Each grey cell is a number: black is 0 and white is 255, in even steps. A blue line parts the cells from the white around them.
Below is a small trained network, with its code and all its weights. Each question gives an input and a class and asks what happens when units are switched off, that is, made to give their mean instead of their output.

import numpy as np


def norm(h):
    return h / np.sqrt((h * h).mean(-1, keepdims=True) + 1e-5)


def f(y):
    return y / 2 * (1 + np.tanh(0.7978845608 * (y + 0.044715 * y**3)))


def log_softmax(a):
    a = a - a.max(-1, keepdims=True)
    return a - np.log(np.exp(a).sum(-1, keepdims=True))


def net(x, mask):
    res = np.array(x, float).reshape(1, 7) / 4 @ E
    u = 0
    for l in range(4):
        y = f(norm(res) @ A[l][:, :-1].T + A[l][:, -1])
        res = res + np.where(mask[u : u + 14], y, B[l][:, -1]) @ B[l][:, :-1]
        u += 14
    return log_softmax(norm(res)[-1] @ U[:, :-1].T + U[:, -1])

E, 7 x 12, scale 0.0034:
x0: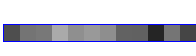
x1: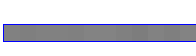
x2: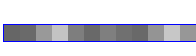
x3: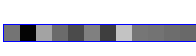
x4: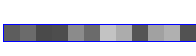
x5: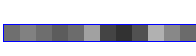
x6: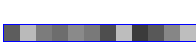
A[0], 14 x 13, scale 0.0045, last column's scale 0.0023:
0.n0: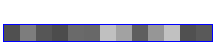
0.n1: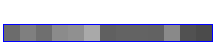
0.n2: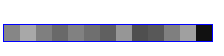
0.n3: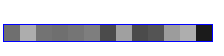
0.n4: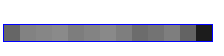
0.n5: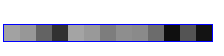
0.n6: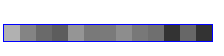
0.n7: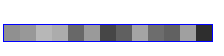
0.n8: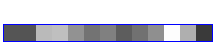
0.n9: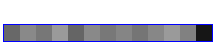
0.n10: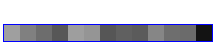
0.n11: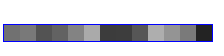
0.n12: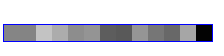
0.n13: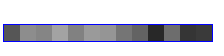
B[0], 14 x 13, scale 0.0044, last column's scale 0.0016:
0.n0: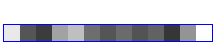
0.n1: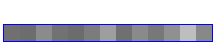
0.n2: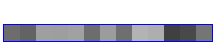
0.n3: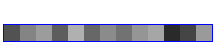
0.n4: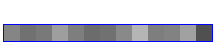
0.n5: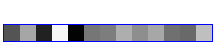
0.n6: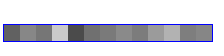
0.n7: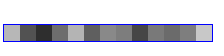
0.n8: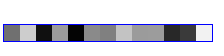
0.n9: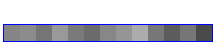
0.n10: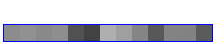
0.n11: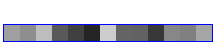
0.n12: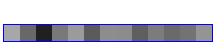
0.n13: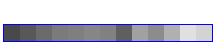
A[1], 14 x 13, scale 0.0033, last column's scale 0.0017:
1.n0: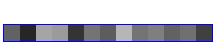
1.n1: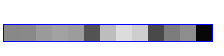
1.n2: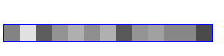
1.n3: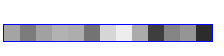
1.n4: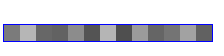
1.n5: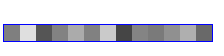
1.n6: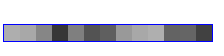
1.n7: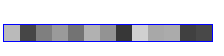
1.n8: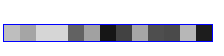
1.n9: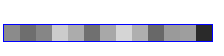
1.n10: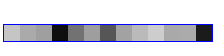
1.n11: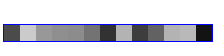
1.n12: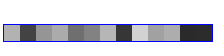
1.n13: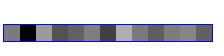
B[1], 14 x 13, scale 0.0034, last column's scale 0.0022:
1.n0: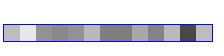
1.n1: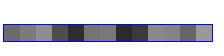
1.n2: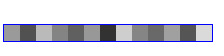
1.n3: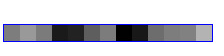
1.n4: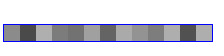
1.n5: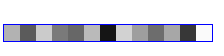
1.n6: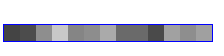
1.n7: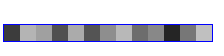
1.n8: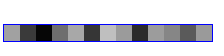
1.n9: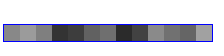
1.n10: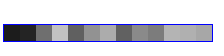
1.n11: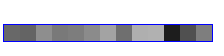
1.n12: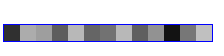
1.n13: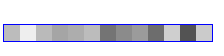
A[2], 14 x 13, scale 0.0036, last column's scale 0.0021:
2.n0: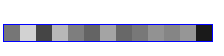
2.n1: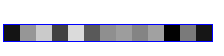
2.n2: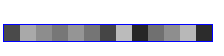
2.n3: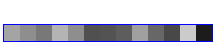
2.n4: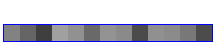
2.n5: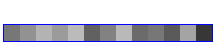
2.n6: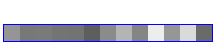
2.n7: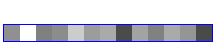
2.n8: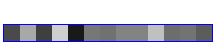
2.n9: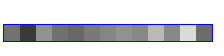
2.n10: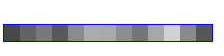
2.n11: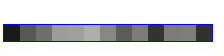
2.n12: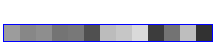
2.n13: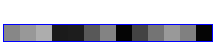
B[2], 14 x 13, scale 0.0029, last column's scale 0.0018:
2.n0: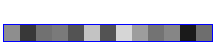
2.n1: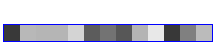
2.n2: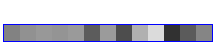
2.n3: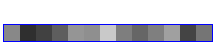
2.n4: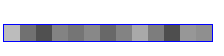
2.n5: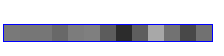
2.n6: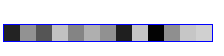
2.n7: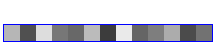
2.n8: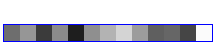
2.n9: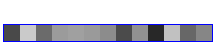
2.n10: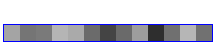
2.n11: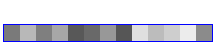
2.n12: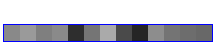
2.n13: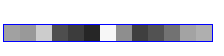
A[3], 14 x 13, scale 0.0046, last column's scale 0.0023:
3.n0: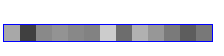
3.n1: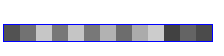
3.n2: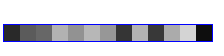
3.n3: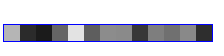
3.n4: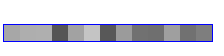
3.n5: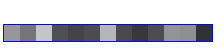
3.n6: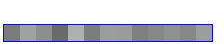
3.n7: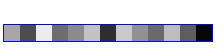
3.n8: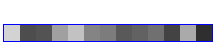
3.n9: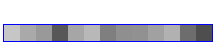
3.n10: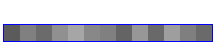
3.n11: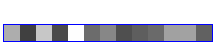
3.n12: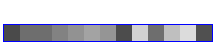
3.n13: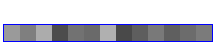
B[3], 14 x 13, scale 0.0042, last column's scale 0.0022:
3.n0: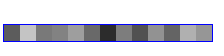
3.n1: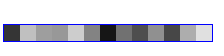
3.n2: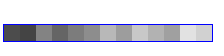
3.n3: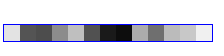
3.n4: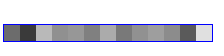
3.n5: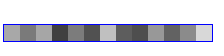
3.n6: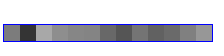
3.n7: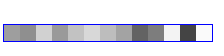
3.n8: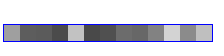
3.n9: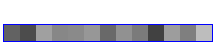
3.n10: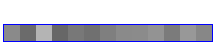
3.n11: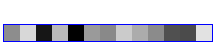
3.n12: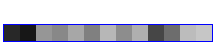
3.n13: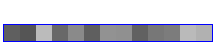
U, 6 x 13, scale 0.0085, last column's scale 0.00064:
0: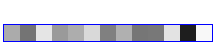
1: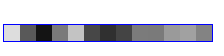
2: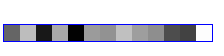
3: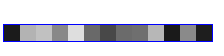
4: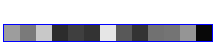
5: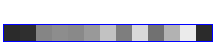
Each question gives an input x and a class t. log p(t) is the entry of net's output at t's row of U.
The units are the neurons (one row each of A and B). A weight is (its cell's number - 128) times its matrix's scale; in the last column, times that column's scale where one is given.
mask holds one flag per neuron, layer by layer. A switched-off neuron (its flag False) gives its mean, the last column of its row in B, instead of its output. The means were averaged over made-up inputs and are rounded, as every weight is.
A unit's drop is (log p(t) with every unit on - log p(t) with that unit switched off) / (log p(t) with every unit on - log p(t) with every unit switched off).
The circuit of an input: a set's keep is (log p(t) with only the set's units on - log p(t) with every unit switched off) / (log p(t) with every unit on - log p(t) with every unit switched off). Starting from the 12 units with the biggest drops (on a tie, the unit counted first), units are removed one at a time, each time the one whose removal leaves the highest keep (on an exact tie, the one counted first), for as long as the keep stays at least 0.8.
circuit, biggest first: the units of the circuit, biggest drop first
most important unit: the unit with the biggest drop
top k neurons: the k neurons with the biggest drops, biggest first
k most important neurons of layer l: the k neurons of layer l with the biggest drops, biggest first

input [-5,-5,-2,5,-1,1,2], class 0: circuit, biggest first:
[3.n7]
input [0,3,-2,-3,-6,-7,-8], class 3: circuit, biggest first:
[1.n12; 3.n1]
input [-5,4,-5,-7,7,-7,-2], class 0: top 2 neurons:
[1.n5; 0.n7]
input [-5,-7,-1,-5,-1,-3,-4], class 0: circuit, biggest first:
[1.n5; 1.n2]
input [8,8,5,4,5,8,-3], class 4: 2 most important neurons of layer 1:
[1.n10; 1.n6]
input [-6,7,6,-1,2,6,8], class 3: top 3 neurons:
[0.n3; 0.n5; 2.n1]
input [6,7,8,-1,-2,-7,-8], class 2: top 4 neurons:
[0.n8; 2.n8; 0.n3; 0.n2]
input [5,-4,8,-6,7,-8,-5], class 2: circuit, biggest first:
[0.n8; 3.n7]
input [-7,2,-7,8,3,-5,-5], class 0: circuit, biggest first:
[1.n13; 3.n7]
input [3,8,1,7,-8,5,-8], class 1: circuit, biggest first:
[1.n8; 0.n7; 3.n8]
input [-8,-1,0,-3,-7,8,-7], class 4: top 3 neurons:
[0.n11; 0.n0; 2.n13]
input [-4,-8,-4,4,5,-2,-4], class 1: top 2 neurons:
[0.n0; 1.n5]
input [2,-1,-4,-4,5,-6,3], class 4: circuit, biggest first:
[1.n3; 0.n8]
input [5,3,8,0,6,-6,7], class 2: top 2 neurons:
[0.n8; 0.n7]
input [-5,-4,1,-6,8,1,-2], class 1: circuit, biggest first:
[0.n0]
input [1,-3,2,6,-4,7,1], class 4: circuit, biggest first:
[0.n11; 2.n13]
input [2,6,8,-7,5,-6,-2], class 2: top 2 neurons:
[0.n8; 1.n13]
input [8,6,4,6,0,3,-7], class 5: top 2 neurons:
[0.n13; 2.n11]
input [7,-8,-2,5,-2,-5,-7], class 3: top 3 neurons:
[1.n12; 1.n7; 3.n1]
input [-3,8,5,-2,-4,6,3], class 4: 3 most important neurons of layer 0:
[0.n11; 0.n5; 0.n0]
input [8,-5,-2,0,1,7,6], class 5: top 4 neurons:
[0.n13; 2.n11; 1.n3; 1.n9]
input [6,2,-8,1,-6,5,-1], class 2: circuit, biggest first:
[0.n5]
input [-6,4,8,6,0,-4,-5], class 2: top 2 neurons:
[0.n8; 1.n5]
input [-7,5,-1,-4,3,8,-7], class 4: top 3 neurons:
[0.n11; 2.n13; 0.n2]
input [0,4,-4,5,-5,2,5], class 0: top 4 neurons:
[1.n13; 1.n0; 0.n0; 0.n8]
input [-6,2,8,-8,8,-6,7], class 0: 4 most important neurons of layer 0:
[0.n5; 0.n7; 0.n12; 0.n6]
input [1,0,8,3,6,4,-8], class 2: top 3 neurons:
[0.n8; 2.n8; 0.n3]
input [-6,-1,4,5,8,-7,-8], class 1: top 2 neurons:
[0.n0; 3.n3]
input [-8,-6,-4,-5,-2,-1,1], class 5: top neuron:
[1.n10]
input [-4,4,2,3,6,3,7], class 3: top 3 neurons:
[0.n3; 2.n1; 0.n7]
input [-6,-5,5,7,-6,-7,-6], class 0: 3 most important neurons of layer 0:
[0.n0; 0.n11; 0.n5]
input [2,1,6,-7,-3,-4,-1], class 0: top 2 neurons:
[0.n5; 1.n5]
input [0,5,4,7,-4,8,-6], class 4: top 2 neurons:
[0.n11; 1.n5]
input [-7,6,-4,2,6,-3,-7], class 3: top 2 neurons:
[1.n7; 1.n12]
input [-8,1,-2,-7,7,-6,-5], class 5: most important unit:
2.n6
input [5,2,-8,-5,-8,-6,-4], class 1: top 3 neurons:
[0.n8; 1.n8; 0.n7]
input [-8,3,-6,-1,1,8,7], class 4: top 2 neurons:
[0.n11; 2.n13]
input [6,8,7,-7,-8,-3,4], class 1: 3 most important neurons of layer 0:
[0.n7; 0.n12; 0.n5]
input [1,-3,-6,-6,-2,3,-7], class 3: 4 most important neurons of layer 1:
[1.n12; 1.n7; 1.n13; 1.n0]
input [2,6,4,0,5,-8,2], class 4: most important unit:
1.n3
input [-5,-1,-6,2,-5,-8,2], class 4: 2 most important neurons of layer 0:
[0.n8; 0.n0]
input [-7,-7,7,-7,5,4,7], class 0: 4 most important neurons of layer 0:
[0.n5; 0.n13; 0.n6; 0.n12]
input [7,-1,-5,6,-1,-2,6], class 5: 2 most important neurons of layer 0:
[0.n13; 0.n8]
